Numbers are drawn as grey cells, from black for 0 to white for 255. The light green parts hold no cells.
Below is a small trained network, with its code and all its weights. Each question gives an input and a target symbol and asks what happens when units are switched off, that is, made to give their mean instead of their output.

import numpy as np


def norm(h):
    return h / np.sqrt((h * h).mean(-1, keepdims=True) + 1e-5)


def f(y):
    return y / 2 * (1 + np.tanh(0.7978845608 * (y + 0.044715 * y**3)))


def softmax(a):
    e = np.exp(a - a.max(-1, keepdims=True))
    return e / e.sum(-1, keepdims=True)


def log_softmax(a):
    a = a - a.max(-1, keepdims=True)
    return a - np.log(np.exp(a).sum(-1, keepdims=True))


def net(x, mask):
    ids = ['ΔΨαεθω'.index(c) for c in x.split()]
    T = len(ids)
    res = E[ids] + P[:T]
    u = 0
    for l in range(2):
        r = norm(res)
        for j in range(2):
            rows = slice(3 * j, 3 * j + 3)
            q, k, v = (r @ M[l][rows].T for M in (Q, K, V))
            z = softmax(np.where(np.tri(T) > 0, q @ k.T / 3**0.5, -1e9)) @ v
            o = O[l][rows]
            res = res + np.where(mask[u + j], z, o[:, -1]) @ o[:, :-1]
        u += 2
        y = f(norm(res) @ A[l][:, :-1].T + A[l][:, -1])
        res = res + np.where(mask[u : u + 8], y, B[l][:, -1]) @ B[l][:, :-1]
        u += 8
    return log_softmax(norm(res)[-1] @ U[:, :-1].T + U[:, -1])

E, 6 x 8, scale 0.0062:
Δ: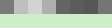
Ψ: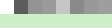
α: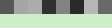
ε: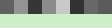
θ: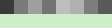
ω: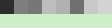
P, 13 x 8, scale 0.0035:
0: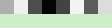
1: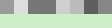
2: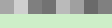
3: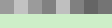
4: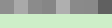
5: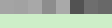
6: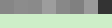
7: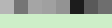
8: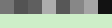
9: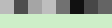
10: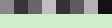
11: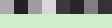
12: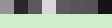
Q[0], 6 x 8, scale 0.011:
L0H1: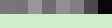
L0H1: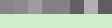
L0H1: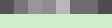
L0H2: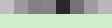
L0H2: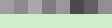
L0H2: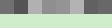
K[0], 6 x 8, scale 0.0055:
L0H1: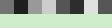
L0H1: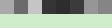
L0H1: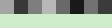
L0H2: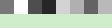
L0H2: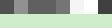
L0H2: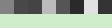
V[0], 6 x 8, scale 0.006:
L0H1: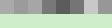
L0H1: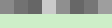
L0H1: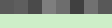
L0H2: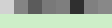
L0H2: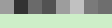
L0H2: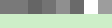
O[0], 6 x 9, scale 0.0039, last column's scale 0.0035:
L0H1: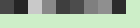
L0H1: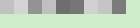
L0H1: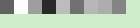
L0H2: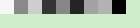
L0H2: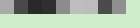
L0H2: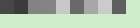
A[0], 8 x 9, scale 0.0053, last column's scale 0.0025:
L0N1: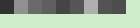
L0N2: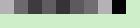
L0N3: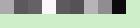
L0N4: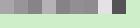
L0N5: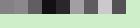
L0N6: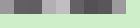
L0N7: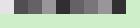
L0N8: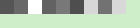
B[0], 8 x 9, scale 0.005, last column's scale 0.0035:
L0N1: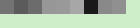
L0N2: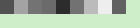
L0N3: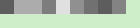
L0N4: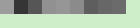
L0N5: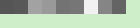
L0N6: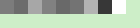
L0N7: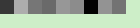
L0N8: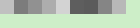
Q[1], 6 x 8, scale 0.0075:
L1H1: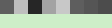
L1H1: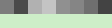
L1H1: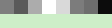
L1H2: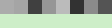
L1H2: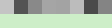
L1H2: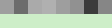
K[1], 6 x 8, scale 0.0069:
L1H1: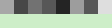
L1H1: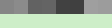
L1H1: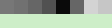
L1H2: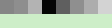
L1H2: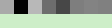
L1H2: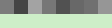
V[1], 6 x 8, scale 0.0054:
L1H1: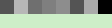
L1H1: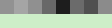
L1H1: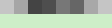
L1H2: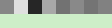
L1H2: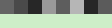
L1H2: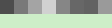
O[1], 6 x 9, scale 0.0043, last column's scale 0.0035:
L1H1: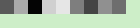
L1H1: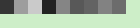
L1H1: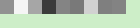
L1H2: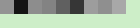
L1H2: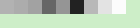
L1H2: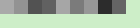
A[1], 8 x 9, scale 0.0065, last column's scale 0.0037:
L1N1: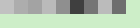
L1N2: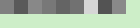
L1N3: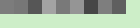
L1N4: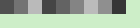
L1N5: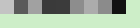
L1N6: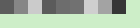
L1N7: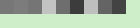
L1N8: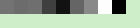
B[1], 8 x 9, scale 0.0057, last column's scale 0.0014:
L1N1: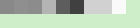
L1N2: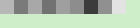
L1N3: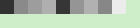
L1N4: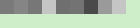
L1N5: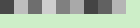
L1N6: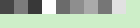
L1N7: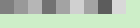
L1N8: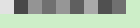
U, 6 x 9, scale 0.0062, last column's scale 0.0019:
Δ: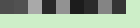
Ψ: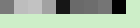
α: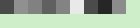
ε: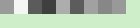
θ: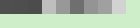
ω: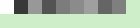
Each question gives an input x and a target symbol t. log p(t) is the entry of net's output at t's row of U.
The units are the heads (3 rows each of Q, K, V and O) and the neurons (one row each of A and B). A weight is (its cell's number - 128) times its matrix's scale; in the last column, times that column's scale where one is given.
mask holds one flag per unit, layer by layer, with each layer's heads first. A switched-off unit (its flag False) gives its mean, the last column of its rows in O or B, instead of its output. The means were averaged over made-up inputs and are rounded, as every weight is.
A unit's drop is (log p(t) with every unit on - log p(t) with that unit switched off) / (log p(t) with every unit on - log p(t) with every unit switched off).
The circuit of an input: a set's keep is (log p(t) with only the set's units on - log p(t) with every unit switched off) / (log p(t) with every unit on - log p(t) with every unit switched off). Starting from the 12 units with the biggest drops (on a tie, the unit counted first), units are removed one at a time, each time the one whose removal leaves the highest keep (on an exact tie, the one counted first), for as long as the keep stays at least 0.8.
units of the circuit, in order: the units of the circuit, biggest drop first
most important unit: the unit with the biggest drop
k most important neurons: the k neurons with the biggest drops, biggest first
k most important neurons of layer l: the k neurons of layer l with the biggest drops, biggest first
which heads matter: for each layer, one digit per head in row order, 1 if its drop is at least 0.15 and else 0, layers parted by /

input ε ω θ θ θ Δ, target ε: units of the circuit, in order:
(L1H1; L0H2; L0N5)
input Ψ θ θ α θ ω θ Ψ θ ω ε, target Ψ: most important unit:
L1H1
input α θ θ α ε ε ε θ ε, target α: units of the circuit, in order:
(L1H2; L0H2)
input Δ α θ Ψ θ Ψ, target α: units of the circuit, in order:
(L0H2; L1H2)
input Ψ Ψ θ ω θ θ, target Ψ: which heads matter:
10 / 10
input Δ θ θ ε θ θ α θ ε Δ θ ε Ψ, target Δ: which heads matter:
00 / 10
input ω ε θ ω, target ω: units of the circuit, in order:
(L1H1; L1H2; L0H1; L1N2)
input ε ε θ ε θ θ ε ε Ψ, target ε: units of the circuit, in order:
(L1H1; L0H2)
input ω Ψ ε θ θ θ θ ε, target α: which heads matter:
01 / 01
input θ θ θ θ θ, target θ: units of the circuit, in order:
(L1H1; L1H2)
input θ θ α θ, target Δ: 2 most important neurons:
(L1N6; L0N1)
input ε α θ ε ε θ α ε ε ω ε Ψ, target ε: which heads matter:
00 / 10
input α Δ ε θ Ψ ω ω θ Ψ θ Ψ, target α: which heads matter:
00 / 01
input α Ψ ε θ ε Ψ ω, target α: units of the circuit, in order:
(L1H2; L0H2; L1N1)
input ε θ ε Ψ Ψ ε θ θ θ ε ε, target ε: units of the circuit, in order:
(L0H1)
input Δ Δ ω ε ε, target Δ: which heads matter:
00 / 11
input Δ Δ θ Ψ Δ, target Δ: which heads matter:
10 / 10
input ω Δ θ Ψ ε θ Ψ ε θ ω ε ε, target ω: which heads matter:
00 / 11
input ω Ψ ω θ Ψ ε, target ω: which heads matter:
00 / 10
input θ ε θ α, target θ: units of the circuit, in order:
(L1H1)
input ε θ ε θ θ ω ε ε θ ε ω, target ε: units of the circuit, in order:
(L1H1; L0H2; L0N3)
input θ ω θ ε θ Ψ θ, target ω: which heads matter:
01 / 00
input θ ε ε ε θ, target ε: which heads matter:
11 / 00
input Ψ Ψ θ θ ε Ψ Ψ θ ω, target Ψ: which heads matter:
11 / 10
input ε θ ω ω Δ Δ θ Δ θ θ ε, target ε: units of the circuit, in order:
(L1H1; L0H2)
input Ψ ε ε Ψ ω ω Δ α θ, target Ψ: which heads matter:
11 / 10
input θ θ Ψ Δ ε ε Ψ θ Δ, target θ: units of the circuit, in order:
(L1H1)
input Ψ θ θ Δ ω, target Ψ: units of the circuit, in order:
(L1H1; L0H2; L0H1)
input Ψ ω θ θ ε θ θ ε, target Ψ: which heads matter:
10 / 10
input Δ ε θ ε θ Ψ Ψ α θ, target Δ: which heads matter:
00 / 10
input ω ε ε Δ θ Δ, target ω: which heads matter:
01 / 11
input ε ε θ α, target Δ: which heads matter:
11 / 01
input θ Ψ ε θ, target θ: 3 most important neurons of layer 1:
(L1N1; L1N2; L1N7)
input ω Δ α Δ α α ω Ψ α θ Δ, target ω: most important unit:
L0N8
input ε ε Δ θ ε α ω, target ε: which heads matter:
01 / 10
